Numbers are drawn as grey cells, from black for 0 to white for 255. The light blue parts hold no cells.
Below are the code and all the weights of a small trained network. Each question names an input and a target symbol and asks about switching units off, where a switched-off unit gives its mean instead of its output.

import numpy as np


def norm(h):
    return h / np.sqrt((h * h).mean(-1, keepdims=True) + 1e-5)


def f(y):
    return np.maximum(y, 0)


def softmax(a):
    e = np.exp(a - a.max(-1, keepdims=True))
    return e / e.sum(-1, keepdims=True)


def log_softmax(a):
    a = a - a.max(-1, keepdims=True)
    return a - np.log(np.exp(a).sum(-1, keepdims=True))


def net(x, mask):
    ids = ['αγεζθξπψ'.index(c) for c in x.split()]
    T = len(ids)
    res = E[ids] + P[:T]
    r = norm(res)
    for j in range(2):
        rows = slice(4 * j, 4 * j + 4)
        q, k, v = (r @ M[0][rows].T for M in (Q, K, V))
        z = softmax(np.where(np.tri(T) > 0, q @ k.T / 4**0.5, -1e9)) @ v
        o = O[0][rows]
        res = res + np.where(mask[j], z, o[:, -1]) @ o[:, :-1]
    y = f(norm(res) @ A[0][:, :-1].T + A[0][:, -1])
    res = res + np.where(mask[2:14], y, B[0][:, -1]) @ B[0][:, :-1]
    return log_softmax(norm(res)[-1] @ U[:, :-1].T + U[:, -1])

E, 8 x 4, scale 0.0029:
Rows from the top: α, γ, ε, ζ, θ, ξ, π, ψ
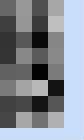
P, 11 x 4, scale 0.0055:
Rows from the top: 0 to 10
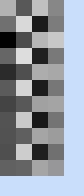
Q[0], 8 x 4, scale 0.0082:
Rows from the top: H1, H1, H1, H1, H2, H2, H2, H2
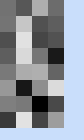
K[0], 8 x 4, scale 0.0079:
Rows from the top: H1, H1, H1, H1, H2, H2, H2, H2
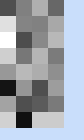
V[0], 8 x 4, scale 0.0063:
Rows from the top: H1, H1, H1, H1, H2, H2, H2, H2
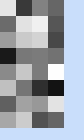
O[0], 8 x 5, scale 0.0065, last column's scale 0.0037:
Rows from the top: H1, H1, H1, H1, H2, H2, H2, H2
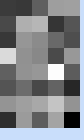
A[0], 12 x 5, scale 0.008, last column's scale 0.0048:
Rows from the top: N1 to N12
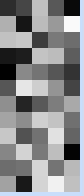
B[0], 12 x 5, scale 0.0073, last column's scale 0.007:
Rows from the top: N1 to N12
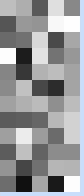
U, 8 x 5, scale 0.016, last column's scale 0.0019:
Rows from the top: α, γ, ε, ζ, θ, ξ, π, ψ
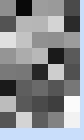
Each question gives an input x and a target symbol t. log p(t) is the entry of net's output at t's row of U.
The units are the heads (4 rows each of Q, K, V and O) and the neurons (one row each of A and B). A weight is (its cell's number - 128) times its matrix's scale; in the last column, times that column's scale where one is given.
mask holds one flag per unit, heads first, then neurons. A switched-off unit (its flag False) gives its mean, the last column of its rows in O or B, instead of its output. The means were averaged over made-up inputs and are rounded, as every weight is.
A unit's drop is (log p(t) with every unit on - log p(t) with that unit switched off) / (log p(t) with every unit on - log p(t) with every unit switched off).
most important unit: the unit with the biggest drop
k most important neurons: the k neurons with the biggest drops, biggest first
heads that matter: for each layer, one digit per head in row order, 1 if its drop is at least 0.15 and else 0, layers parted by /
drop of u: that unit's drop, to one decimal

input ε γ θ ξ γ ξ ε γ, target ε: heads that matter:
10
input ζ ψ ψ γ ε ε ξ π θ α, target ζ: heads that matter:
01
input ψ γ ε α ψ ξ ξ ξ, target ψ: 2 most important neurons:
[N6 N12]
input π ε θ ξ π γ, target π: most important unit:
H2
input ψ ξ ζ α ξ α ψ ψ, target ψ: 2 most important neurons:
[N6 N2]
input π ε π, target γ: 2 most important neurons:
[N2 N9]
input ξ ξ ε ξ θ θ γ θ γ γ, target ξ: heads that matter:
10
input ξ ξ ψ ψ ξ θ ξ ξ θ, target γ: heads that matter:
10
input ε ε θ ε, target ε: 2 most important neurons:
[N7 N12]
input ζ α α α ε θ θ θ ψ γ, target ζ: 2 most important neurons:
[N3 N2]
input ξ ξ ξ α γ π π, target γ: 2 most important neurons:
[N2 N4]
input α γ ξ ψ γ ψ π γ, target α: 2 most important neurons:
[N4 N2]
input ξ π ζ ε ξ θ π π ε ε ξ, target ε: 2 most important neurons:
[N12 N8]
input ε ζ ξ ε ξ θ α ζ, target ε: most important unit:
H1
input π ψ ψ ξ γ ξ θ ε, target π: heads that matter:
01
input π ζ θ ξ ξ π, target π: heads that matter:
01
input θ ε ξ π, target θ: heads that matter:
11
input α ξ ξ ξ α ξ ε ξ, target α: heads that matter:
10
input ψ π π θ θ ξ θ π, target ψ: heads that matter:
11
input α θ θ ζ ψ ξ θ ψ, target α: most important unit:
H1
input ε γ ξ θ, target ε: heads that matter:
10
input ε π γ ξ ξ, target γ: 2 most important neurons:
[N12 N4]
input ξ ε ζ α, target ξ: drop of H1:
0.5
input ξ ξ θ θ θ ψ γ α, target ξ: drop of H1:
0.6
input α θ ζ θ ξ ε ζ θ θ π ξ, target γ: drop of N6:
-0.1
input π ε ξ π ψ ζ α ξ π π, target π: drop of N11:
0.0
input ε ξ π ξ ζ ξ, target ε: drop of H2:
0.2
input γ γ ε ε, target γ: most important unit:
H2
